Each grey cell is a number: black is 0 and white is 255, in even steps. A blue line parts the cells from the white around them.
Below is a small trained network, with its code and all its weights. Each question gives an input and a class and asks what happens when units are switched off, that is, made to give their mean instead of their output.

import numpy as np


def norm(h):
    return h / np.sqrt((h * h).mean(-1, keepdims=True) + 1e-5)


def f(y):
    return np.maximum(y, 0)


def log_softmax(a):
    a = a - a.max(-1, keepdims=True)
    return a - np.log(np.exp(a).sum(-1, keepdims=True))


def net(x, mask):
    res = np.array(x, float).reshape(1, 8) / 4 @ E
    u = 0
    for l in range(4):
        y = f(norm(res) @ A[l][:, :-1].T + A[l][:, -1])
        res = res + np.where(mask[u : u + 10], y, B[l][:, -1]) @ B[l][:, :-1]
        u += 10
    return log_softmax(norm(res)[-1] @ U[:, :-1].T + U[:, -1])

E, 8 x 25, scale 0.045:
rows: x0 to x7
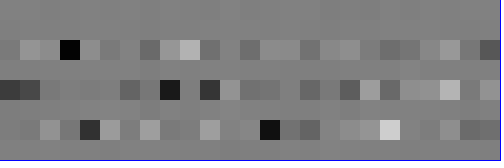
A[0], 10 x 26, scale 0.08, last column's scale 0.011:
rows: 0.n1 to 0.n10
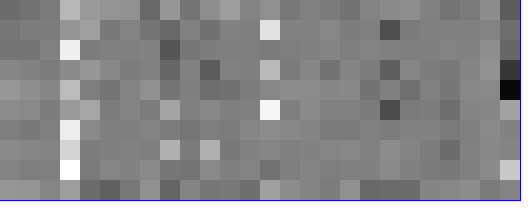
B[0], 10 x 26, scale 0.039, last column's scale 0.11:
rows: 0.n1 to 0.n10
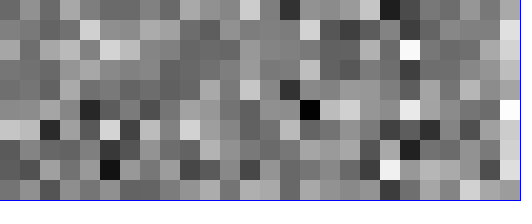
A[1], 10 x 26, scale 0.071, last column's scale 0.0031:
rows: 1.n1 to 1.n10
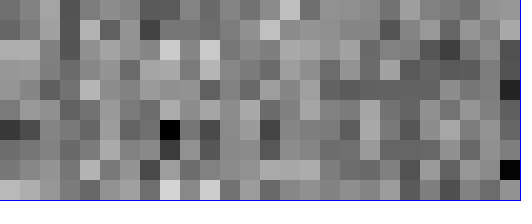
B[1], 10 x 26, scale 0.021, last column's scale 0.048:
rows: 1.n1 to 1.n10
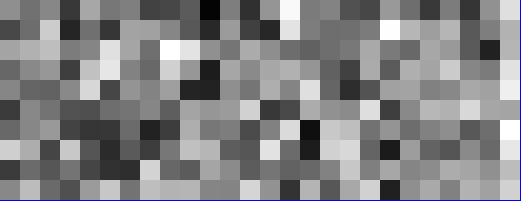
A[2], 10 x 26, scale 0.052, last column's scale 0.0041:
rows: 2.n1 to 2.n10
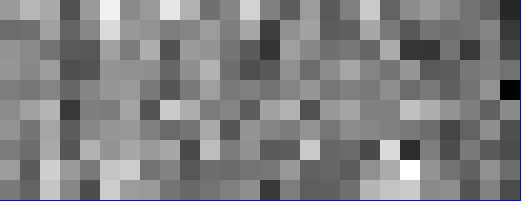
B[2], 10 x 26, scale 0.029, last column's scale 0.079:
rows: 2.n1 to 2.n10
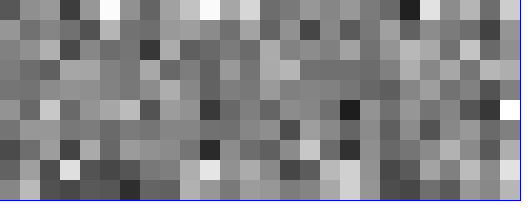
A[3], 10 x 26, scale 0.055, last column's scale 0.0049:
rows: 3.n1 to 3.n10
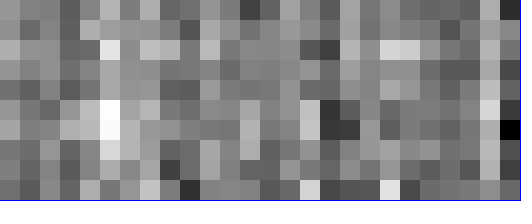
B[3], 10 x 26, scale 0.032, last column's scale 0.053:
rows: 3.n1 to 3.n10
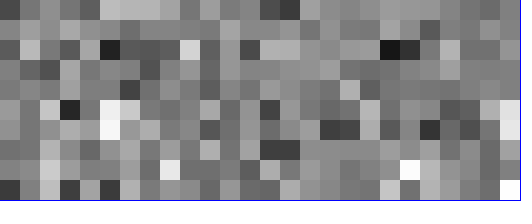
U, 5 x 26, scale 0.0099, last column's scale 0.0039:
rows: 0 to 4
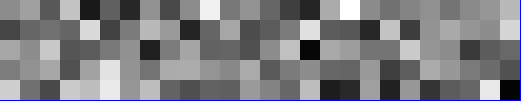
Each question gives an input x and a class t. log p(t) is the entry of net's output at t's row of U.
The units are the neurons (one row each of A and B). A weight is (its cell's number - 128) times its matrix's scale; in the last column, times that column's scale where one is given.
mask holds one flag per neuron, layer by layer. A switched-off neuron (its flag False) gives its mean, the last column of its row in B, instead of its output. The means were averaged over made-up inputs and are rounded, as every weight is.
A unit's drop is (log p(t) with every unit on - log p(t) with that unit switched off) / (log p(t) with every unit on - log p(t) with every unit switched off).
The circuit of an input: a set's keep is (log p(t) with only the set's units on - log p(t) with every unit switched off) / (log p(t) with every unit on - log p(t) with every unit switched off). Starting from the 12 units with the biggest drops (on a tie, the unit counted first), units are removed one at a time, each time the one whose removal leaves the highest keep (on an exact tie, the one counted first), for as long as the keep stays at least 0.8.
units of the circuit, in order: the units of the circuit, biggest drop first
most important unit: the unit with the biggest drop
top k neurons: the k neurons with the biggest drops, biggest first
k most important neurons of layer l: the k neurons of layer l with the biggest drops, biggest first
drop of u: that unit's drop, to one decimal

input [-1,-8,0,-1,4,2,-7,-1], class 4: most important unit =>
0.n9
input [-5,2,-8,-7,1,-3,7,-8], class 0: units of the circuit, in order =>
[0.n3; 2.n9]
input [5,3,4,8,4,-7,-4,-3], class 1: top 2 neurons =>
[0.n2; 0.n7]
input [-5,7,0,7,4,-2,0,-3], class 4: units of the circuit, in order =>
[0.n9; 0.n6]
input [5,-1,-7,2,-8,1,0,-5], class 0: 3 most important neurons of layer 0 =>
[0.n2; 0.n7; 0.n1]
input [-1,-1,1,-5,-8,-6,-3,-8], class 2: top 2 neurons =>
[0.n6; 2.n6]
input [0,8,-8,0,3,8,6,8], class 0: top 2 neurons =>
[0.n3; 0.n2]
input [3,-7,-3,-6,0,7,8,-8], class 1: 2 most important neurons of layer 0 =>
[0.n6; 0.n9]
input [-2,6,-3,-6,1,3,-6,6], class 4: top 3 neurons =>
[0.n2; 0.n4; 0.n7]
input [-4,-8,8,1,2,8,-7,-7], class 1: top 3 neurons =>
[0.n2; 0.n7; 0.n4]
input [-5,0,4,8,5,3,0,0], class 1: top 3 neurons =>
[0.n6; 0.n7; 1.n5]
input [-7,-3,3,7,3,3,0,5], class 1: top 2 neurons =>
[0.n6; 0.n7]
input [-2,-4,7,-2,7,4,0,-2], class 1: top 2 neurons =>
[0.n6; 0.n7]
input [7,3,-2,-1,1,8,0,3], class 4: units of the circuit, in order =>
[0.n3]
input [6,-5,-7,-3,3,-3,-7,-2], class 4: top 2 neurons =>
[0.n2; 0.n7]
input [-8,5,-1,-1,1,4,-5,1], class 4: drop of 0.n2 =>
0.7
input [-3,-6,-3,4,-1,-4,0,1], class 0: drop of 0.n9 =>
0.1
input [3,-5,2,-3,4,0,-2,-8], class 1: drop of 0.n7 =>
0.2
